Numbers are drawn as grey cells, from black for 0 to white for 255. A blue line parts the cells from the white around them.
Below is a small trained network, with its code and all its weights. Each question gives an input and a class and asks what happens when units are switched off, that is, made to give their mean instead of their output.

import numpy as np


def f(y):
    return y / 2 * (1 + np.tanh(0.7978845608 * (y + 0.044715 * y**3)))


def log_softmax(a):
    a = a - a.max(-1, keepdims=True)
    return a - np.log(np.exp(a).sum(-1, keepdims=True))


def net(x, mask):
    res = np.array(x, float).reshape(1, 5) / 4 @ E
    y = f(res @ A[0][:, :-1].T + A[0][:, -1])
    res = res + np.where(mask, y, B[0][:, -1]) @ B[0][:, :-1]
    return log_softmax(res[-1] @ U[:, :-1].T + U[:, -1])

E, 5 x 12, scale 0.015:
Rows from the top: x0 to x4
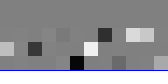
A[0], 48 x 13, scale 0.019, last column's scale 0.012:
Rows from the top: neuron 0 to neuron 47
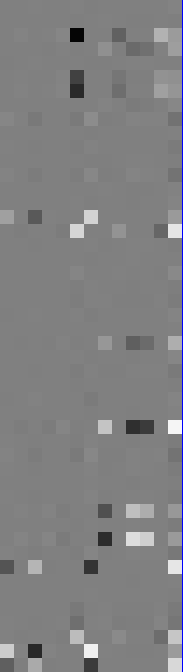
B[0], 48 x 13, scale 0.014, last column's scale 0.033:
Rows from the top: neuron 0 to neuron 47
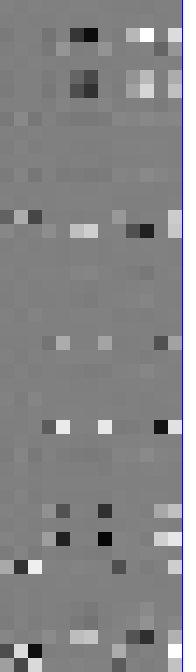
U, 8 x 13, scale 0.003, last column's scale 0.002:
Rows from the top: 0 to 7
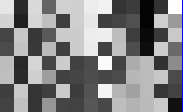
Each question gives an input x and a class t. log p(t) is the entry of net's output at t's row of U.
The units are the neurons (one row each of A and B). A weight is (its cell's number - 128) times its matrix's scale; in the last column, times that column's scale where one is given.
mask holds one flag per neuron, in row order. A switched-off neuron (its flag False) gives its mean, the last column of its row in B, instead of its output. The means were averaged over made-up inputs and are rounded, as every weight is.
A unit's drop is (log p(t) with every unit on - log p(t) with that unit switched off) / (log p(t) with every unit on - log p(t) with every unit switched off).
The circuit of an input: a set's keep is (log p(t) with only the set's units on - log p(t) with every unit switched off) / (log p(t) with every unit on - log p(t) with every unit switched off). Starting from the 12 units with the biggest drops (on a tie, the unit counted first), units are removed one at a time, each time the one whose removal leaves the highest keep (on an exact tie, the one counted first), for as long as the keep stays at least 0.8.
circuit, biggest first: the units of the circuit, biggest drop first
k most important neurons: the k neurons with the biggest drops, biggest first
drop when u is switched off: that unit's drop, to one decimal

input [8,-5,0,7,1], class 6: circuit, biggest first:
neuron 38
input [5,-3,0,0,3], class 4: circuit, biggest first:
neuron 46; neuron 38
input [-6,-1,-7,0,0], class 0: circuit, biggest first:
neuron 46; neuron 2
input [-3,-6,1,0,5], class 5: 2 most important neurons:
neuron 46; neuron 30
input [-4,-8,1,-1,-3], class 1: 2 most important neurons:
neuron 30; neuron 46
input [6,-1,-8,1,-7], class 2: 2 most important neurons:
neuron 40; neuron 47
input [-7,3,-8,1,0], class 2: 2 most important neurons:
neuron 2; neuron 40
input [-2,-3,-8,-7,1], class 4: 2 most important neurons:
neuron 16; neuron 45
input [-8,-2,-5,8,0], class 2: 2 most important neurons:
neuron 2; neuron 6
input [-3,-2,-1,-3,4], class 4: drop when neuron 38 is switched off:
0.1
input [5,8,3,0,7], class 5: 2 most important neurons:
neuron 46; neuron 15
